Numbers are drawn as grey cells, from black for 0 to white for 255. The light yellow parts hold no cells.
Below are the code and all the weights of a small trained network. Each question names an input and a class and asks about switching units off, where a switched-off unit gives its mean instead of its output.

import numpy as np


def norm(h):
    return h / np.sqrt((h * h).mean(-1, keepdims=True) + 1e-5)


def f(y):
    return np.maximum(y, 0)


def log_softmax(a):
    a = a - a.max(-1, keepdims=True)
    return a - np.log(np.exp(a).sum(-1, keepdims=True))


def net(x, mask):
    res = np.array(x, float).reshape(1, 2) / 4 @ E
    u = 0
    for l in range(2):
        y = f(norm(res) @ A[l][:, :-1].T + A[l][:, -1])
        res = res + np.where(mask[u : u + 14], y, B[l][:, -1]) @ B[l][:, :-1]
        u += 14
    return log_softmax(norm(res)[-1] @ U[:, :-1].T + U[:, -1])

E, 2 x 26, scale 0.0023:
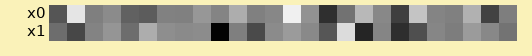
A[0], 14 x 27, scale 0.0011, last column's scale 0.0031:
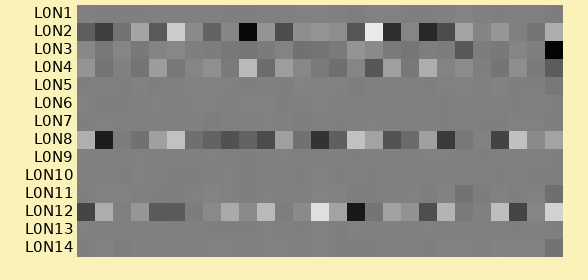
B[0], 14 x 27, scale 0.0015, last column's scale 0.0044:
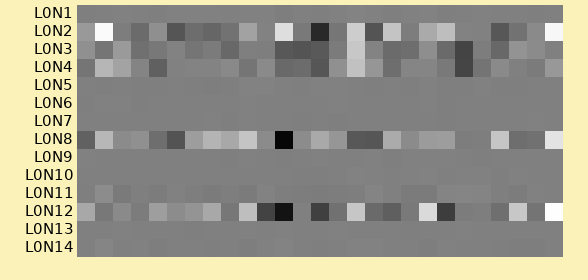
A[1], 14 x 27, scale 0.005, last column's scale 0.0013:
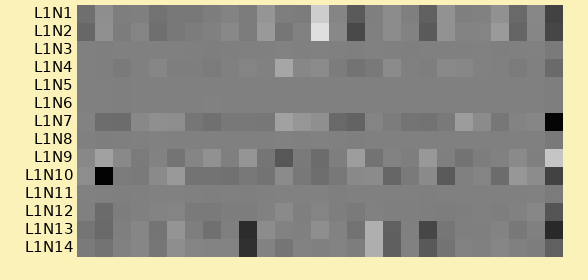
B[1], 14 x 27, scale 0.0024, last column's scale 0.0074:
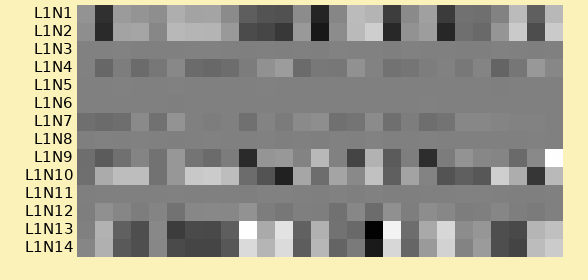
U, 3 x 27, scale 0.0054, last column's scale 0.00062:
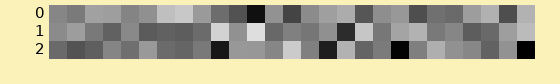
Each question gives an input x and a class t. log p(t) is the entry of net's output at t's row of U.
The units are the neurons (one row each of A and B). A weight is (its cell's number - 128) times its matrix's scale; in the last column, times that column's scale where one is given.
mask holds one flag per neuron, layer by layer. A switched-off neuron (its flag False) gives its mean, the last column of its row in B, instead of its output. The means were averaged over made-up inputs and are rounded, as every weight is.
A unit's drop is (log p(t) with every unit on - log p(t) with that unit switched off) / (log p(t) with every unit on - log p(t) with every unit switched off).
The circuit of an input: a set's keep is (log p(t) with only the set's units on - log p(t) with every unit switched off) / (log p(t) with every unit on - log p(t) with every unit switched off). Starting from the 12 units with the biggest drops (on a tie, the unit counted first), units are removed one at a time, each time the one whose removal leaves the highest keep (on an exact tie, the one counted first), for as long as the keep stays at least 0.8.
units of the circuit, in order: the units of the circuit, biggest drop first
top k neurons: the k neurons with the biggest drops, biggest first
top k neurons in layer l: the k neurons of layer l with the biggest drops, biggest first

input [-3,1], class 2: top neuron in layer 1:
(L1N9)
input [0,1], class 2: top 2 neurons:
(L1N13; L1N14)
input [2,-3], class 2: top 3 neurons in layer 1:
(L1N9; L1N13; L1N14)
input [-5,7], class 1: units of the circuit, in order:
(L1N14; L1N13)
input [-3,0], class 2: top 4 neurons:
(L0N8; L1N9; L0N12; L1N2)
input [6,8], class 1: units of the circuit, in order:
(L1N13; L1N14)
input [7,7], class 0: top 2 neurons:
(L1N2; L1N1)
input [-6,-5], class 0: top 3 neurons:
(L1N14; L1N13; L0N2)
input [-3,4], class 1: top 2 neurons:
(L0N12; L1N14)
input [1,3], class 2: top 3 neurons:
(L0N2; L1N13; L1N2)
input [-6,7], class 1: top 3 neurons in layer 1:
(L1N14; L1N13; L1N2)
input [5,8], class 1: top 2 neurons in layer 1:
(L1N13; L1N14)
